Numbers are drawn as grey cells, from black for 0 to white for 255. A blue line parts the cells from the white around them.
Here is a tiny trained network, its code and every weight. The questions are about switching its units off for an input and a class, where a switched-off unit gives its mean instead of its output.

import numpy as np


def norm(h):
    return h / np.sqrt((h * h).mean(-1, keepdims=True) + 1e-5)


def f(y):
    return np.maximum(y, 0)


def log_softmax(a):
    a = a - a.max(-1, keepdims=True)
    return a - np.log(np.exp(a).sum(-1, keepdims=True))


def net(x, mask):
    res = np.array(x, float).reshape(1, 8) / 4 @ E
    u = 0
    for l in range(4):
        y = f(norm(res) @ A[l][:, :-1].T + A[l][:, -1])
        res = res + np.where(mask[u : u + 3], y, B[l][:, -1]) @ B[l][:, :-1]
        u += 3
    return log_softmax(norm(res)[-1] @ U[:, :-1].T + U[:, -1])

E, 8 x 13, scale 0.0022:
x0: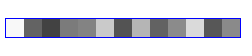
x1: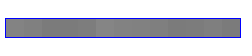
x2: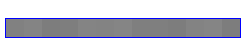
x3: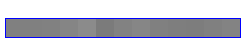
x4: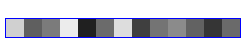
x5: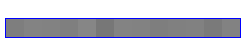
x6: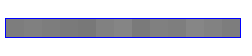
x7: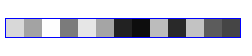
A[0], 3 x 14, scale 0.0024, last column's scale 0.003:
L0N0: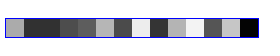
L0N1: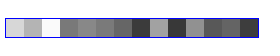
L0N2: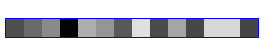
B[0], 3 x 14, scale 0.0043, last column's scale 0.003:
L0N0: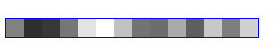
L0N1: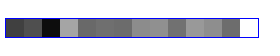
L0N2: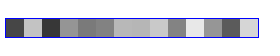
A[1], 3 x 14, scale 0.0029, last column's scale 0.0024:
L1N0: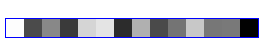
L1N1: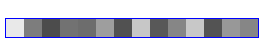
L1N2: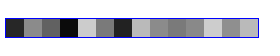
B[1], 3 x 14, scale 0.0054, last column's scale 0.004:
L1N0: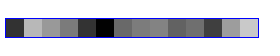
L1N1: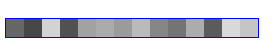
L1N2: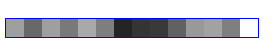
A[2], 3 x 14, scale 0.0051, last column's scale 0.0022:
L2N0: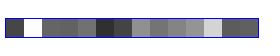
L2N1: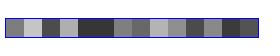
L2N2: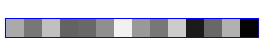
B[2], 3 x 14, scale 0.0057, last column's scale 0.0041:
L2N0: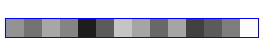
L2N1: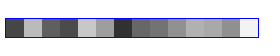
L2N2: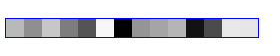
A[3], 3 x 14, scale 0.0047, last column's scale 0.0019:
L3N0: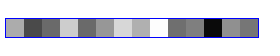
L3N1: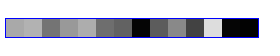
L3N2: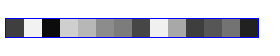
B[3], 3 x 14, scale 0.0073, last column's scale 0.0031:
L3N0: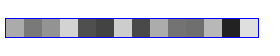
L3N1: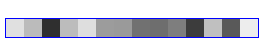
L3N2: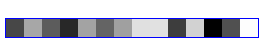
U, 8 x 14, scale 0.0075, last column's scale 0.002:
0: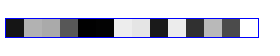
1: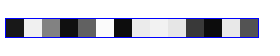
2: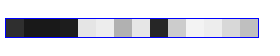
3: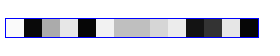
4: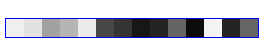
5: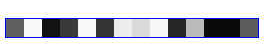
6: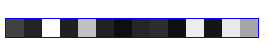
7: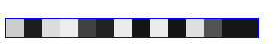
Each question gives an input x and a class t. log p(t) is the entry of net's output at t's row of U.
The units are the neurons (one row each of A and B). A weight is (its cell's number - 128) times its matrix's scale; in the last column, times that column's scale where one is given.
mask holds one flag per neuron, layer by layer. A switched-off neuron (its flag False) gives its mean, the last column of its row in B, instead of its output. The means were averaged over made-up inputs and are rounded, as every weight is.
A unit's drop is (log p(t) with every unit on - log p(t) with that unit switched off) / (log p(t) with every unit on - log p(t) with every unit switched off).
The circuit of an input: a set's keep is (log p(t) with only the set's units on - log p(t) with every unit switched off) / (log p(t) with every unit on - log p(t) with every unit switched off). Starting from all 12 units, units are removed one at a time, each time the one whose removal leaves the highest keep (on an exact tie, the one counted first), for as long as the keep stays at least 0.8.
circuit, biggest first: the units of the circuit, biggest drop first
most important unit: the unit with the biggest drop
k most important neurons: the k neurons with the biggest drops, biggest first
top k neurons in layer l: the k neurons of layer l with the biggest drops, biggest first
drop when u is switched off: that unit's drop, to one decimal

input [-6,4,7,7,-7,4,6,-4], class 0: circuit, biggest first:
(L2N0)
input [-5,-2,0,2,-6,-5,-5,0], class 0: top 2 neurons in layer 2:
(L2N0, L2N1)
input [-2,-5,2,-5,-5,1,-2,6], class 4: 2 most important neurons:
(L1N2, L3N1)
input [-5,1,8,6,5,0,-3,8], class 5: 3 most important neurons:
(L3N2, L1N2, L0N1)
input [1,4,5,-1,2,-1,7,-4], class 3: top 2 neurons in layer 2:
(L2N1, L2N2)
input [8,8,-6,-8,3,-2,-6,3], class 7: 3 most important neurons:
(L3N0, L2N1, L1N2)
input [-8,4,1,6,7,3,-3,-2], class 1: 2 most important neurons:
(L2N2, L0N1)
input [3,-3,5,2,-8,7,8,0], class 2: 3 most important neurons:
(L0N2, L0N0, L2N2)
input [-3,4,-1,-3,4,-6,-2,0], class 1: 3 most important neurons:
(L1N2, L0N1, L2N2)
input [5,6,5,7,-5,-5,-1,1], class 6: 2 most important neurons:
(L1N0, L1N2)
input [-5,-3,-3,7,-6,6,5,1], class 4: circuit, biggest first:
(L1N2, L3N1)
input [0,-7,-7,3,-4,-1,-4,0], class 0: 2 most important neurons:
(L0N2, L2N0)
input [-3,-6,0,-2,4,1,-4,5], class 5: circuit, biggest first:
(L3N2, L1N2)
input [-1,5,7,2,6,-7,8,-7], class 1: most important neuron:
(L2N1)
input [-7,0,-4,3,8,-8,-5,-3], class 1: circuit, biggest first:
(L2N2, L2N1)
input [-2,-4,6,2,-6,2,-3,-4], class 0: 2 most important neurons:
(L2N0, L0N2)
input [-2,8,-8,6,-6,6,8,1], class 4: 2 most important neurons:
(L1N2, L1N0)
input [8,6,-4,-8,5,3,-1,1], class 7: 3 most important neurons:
(L3N0, L2N1, L1N0)
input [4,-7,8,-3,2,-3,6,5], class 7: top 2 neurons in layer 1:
(L1N2, L1N1)
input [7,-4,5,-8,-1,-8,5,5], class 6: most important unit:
L1N0
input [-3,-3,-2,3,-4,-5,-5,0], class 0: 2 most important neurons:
(L0N2, L2N0)
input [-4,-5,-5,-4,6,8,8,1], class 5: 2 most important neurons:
(L1N1, L3N2)
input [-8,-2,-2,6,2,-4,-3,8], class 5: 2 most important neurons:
(L3N2, L1N2)
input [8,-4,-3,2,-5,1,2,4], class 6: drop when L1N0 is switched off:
0.2
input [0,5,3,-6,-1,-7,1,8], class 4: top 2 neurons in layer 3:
(L3N2, L3N1)
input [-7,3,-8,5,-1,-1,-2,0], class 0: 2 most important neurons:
(L2N0, L0N0)
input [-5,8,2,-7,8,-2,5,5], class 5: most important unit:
L3N2
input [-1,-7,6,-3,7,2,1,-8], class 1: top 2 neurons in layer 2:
(L2N1, L2N2)
